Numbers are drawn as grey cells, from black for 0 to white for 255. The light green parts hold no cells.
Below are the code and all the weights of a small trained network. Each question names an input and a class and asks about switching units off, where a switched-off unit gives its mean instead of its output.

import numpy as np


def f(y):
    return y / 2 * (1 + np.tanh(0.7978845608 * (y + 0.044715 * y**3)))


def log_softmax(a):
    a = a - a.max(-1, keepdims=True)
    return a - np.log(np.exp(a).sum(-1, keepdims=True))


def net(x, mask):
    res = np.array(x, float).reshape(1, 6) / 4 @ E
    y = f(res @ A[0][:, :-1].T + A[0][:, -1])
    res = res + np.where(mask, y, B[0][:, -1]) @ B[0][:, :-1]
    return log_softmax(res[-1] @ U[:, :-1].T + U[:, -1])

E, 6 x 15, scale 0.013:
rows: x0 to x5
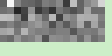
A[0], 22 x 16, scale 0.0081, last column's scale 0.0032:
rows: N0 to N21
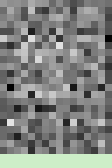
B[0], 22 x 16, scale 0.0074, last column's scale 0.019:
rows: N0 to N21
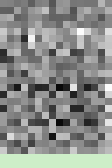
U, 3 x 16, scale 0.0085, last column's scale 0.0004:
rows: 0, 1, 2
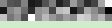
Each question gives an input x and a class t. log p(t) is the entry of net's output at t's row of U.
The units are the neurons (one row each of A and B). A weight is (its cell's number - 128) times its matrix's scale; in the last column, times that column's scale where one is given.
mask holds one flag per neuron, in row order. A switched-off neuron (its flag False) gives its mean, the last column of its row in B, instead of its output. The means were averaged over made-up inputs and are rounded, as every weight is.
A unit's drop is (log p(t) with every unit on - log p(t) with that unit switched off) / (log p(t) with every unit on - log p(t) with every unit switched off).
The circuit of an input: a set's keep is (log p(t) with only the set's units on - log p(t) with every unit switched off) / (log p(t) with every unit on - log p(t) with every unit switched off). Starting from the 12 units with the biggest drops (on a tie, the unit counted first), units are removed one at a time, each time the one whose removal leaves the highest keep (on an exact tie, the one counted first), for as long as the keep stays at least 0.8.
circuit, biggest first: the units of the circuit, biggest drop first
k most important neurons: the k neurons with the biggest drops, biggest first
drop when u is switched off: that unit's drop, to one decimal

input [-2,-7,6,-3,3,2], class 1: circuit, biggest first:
[N13]
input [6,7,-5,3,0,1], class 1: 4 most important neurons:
[N15; N19; N12; N4]
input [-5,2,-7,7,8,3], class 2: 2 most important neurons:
[N4; N17]
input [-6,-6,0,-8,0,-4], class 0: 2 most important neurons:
[N12; N15]
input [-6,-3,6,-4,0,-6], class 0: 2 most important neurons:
[N12; N4]
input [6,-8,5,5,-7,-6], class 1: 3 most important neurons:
[N12; N13; N7]
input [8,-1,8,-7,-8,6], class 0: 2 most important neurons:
[N17; N4]
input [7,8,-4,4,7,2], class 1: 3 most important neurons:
[N15; N19; N12]
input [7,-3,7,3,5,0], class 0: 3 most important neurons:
[N17; N4; N6]
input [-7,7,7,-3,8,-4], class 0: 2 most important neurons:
[N12; N4]
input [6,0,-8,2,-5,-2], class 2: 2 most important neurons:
[N4; N12]
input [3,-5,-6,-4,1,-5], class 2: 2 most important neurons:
[N4; N15]
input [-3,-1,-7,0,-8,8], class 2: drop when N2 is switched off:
0.0
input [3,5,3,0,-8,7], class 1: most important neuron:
[N12]
